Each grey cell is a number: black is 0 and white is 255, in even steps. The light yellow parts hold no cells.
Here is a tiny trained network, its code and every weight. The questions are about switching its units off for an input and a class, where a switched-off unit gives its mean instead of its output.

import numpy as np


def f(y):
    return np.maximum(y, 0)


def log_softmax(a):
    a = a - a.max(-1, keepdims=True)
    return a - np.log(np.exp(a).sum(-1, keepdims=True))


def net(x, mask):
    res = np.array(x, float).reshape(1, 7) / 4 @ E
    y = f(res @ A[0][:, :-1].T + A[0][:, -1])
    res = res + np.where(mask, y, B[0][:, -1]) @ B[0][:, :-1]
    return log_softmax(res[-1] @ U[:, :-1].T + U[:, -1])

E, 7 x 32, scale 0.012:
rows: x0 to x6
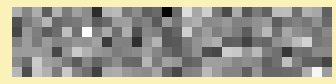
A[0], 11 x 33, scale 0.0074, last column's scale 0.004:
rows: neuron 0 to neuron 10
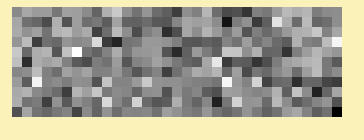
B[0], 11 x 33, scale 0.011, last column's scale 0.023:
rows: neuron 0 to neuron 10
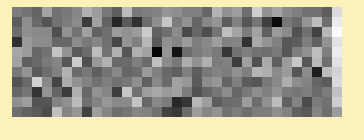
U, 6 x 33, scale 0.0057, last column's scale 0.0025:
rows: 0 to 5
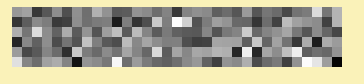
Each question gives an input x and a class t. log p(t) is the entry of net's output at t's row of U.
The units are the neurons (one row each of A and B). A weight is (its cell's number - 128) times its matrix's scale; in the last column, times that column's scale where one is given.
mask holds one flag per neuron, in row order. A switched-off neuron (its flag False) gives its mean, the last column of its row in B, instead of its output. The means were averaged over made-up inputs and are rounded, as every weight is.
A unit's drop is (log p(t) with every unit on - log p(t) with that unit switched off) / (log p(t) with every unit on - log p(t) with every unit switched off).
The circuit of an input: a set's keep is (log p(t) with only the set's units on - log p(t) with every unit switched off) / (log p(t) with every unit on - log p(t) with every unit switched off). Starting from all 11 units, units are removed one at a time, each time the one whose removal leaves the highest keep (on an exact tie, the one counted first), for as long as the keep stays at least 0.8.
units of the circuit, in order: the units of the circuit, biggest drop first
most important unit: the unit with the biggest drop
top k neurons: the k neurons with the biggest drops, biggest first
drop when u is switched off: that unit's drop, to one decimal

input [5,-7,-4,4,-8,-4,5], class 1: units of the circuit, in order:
[neuron 1]
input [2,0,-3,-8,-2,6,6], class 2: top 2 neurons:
[neuron 7; neuron 8]
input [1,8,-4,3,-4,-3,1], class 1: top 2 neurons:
[neuron 4; neuron 9]
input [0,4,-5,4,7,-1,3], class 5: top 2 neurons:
[neuron 4; neuron 1]
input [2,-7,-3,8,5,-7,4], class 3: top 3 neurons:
[neuron 2; neuron 6; neuron 0]
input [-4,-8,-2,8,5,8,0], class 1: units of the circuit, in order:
[neuron 2; neuron 9]
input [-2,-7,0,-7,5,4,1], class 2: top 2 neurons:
[neuron 7; neuron 1]
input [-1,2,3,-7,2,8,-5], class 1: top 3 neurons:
[neuron 4; neuron 2; neuron 7]
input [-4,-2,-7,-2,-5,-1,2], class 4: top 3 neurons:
[neuron 4; neuron 1; neuron 5]
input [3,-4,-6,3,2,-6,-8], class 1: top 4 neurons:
[neuron 4; neuron 1; neuron 2; neuron 8]
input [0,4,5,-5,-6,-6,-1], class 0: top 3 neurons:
[neuron 2; neuron 7; neuron 5]
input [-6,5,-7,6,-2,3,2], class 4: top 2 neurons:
[neuron 1; neuron 5]
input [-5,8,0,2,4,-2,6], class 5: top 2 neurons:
[neuron 4; neuron 1]
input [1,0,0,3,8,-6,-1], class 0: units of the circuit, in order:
[neuron 4]
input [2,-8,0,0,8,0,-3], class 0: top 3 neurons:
[neuron 2; neuron 4; neuron 9]
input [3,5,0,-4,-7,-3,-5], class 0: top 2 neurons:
[neuron 7; neuron 10]
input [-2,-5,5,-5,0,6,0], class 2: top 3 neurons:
[neuron 1; neuron 5; neuron 8]
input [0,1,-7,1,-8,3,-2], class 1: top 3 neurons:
[neuron 1; neuron 4; neuron 9]
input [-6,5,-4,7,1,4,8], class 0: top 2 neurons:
[neuron 4; neuron 5]
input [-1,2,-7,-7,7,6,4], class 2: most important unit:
neuron 7
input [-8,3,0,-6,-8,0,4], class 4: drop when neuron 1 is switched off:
0.5
